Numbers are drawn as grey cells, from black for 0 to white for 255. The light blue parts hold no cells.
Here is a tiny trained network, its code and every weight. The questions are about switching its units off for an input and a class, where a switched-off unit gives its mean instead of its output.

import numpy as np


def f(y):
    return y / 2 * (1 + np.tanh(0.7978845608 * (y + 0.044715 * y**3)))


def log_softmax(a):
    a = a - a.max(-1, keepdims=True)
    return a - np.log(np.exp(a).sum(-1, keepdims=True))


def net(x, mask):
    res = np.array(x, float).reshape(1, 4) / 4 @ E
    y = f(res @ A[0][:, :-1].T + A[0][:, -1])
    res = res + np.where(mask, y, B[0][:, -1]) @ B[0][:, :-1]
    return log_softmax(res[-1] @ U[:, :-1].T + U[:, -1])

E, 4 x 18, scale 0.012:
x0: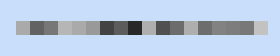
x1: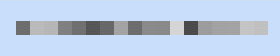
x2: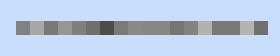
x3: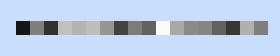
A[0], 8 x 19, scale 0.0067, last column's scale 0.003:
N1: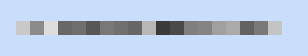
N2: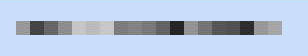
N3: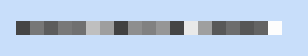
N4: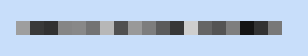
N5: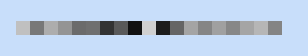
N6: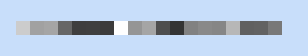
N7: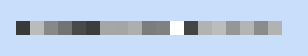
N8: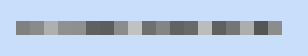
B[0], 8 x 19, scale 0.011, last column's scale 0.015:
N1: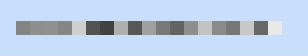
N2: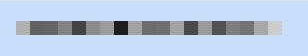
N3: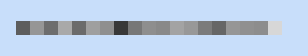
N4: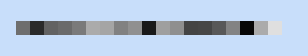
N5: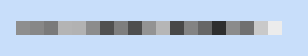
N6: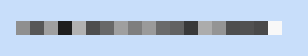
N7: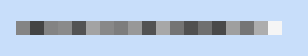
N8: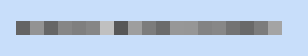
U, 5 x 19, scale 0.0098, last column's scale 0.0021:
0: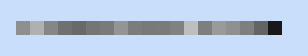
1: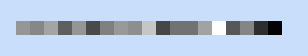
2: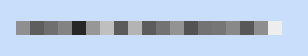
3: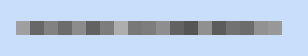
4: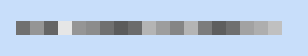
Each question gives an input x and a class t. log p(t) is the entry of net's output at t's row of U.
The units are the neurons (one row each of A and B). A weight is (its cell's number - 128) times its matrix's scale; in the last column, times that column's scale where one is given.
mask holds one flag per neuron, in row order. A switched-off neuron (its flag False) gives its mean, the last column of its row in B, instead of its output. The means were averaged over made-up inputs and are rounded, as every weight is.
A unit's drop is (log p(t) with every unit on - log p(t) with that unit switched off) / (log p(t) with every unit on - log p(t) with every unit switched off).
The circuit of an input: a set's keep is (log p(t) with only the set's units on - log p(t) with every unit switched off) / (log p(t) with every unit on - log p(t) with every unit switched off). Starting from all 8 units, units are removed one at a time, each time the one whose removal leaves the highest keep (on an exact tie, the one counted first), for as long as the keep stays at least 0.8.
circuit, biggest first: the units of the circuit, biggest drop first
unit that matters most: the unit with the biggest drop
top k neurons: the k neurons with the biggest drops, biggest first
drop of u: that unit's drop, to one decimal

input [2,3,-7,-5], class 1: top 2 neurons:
[N4, N7]
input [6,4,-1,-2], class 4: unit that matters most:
N5
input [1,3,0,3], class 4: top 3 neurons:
[N4, N6, N2]
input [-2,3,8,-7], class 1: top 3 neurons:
[N6, N4, N1]
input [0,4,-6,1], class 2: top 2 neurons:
[N1, N5]
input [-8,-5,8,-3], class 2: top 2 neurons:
[N1, N8]
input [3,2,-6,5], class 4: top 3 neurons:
[N4, N7, N6]
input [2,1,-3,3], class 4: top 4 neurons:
[N4, N6, N7, N2]
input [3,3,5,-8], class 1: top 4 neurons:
[N6, N1, N4, N7]
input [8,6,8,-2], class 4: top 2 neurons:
[N5, N4]
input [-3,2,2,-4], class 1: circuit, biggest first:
[N4, N5]
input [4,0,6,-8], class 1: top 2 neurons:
[N6, N1]
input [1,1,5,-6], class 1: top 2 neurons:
[N6, N4]
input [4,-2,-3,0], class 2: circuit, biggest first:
[N2]
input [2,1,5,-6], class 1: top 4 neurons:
[N6, N4, N7, N1]
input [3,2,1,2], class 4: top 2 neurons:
[N6, N4]
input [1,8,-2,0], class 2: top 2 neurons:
[N7, N1]
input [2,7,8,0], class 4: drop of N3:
-0.1
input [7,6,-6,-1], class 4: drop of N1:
0.0
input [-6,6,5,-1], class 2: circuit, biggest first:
[N7]
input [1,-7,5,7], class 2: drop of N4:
0.1
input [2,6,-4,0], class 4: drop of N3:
-0.1
